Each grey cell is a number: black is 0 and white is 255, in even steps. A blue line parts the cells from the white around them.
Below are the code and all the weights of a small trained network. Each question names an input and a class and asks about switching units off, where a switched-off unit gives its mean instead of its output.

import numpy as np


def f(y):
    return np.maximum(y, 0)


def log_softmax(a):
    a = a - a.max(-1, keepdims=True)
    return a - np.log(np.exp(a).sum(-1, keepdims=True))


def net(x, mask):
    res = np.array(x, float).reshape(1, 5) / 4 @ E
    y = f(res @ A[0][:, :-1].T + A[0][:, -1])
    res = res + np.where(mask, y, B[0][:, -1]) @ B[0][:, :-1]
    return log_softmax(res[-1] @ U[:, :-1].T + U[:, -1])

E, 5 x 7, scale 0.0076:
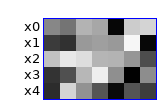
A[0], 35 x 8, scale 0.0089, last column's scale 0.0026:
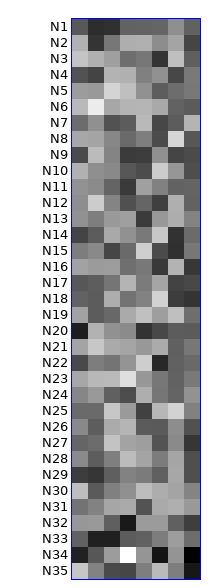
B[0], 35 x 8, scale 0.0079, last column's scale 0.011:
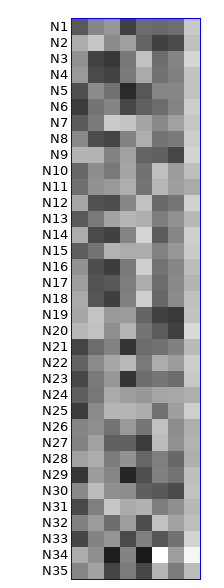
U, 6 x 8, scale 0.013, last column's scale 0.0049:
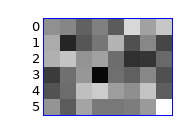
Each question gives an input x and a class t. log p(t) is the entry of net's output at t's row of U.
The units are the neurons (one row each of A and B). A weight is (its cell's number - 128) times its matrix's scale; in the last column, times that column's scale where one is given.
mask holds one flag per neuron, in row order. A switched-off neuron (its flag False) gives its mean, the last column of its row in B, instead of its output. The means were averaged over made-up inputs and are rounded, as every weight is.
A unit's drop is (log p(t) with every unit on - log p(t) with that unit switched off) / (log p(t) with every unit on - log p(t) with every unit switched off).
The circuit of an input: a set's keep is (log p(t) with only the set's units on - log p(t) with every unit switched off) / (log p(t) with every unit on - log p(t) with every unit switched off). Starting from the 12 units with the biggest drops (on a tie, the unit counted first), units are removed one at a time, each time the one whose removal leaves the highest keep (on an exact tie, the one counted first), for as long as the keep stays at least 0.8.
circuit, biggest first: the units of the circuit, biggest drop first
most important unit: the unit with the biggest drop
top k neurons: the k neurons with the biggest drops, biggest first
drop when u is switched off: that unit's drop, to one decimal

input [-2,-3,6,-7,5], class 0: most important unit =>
N32
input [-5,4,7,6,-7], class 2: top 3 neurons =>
[N2, N19, N30]
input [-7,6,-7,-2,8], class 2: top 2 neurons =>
[N9, N20]
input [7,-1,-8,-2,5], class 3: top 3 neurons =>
[N33, N1, N29]
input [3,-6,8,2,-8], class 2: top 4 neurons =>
[N19, N2, N30, N28]
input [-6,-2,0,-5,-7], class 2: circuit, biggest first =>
[N19, N30]
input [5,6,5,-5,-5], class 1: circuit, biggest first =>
[N18, N14]
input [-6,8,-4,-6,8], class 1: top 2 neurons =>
[N14, N18]
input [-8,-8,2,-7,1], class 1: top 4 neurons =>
[N12, N3, N34, N8]
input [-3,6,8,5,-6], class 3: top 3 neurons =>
[N23, N5, N6]
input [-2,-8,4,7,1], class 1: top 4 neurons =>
[N3, N16, N12, N8]
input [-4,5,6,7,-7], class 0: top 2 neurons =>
[N34, N27]
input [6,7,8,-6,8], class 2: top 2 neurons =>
[N9, N20]
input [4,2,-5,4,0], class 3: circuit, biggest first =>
[N29]
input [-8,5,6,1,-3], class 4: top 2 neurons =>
[N15, N22]
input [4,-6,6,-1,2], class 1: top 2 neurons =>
[N3, N12]
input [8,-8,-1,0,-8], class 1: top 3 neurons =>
[N3, N8, N16]
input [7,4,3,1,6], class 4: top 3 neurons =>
[N25, N31, N19]
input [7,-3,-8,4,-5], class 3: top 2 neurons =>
[N29, N33]
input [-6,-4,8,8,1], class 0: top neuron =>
[N34]
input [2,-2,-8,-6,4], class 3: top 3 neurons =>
[N33, N34, N1]
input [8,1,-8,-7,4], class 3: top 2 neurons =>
[N33, N34]
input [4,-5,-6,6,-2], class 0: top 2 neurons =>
[N34, N26]
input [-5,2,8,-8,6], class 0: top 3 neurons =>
[N32, N11, N33]
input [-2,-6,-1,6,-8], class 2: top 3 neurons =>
[N19, N2, N30]
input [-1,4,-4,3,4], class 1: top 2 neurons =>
[N14, N4]
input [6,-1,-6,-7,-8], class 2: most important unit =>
N19
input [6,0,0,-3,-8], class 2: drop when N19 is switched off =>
0.1
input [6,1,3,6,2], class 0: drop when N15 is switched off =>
0.2
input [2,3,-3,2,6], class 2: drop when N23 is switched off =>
0.0
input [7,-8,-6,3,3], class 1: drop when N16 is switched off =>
0.1
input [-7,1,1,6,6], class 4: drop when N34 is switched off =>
-0.1
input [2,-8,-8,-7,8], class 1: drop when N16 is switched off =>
0.2
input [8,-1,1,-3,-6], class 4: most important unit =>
N25
